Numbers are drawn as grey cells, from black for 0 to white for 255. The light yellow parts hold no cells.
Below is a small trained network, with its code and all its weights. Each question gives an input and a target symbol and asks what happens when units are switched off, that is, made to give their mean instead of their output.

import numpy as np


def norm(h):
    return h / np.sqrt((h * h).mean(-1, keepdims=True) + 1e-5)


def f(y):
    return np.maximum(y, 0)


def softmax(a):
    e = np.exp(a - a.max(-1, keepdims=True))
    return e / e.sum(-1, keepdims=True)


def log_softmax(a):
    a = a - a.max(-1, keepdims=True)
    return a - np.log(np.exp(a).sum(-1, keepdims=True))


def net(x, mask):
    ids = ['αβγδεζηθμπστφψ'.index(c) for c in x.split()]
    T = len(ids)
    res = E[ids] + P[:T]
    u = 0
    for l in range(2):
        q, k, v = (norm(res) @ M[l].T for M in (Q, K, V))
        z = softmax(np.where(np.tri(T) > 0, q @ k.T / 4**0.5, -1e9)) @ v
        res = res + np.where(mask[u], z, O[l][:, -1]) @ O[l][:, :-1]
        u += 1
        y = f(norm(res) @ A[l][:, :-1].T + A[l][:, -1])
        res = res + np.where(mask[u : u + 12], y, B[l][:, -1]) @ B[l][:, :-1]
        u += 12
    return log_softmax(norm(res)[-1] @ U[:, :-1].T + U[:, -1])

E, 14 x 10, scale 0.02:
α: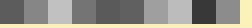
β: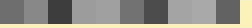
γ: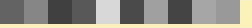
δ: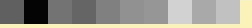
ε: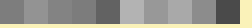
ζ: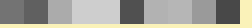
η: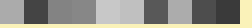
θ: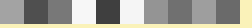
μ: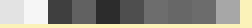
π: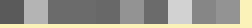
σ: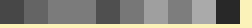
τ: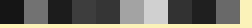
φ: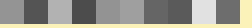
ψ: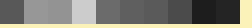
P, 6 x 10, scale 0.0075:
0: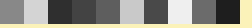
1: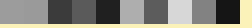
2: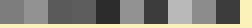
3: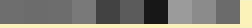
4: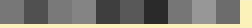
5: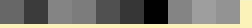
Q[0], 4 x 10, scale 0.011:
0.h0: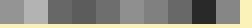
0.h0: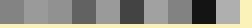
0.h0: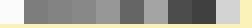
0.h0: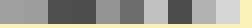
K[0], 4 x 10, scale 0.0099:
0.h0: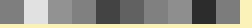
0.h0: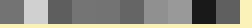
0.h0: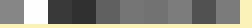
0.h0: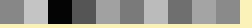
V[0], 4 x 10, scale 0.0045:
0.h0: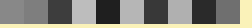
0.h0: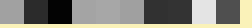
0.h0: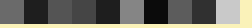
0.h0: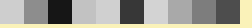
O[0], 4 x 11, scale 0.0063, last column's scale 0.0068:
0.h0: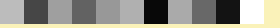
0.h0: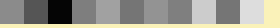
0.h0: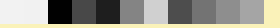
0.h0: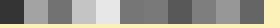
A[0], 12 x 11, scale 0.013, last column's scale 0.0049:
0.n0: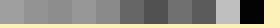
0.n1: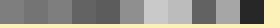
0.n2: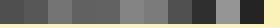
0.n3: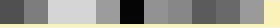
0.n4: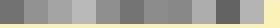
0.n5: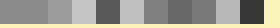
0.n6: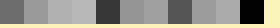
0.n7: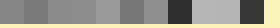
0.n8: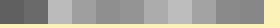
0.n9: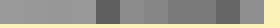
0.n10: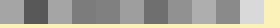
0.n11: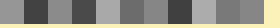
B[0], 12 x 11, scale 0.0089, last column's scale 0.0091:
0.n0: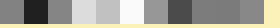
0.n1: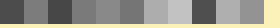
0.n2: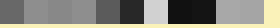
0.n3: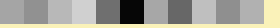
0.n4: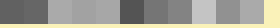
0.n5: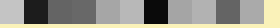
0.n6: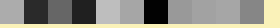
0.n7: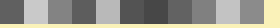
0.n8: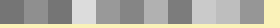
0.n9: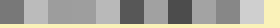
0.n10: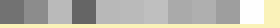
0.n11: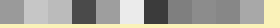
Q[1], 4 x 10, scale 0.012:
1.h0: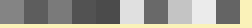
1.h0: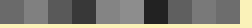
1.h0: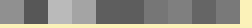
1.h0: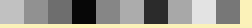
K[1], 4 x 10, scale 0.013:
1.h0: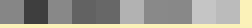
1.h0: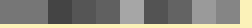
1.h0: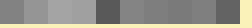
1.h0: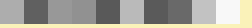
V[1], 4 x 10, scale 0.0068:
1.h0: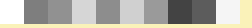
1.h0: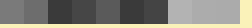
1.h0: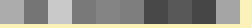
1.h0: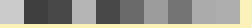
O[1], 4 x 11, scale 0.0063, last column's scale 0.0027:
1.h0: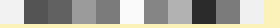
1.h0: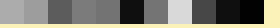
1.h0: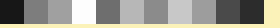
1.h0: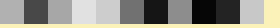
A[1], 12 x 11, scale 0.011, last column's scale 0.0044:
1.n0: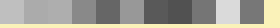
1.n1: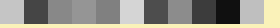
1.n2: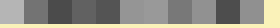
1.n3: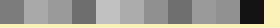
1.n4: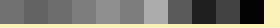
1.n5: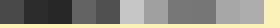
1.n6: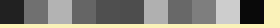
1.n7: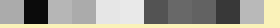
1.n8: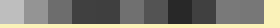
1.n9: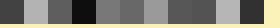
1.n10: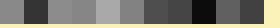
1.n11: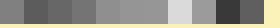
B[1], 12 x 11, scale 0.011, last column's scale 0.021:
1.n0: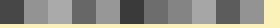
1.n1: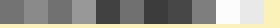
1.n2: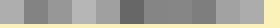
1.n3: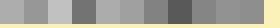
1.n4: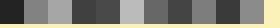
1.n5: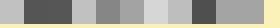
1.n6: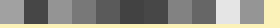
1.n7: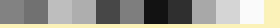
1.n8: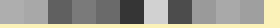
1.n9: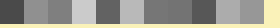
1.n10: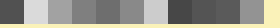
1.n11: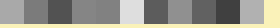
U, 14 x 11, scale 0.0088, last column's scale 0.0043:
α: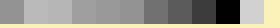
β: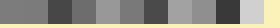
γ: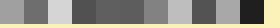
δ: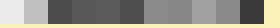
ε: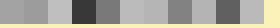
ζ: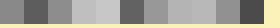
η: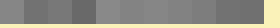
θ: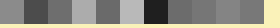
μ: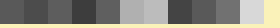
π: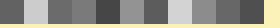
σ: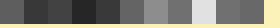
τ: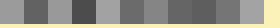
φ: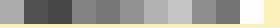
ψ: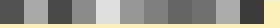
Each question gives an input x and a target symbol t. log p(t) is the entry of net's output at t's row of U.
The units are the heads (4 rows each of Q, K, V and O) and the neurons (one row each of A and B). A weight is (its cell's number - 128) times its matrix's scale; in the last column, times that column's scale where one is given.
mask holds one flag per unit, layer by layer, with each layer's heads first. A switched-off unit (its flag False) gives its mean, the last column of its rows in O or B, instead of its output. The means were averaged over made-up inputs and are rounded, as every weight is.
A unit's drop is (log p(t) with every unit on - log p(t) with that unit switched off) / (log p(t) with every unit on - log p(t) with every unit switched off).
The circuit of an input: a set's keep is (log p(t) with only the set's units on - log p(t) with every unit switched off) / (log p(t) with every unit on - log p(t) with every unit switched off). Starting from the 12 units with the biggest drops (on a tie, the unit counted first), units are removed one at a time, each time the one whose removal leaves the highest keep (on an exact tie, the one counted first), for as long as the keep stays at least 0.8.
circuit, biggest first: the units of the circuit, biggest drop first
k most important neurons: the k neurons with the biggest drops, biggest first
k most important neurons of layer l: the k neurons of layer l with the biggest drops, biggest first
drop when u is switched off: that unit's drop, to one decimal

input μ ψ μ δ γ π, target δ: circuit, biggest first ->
(0.h0, 1.n7, 1.n1)
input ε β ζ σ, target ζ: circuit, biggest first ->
(0.h0, 1.n7, 0.n3)
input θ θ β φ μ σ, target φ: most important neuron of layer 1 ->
(1.n7)
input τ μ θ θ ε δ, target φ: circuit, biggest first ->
(0.h0, 1.n7, 1.n1)
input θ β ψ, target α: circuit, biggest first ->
(1.n1, 1.n7, 0.n10, 1.h0)
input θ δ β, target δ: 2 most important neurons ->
(1.n7, 1.n8)
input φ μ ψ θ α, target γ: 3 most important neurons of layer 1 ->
(1.n6, 1.n7, 1.n1)
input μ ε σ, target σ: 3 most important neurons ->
(1.n7, 1.n1, 0.n2)
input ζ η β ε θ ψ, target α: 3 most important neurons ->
(1.n1, 1.n7, 0.n3)
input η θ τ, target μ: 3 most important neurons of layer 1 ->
(1.n4, 1.n7, 1.n1)
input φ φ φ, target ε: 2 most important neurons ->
(1.n1, 1.n7)
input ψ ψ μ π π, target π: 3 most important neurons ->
(1.n7, 1.n1, 1.n9)
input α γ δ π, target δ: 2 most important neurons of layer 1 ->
(1.n8, 1.n7)
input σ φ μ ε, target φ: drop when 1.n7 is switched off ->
0.2
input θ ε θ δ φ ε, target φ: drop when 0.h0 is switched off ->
1.0
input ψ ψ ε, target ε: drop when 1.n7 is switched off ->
0.3
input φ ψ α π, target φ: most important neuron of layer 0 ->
(0.n11)
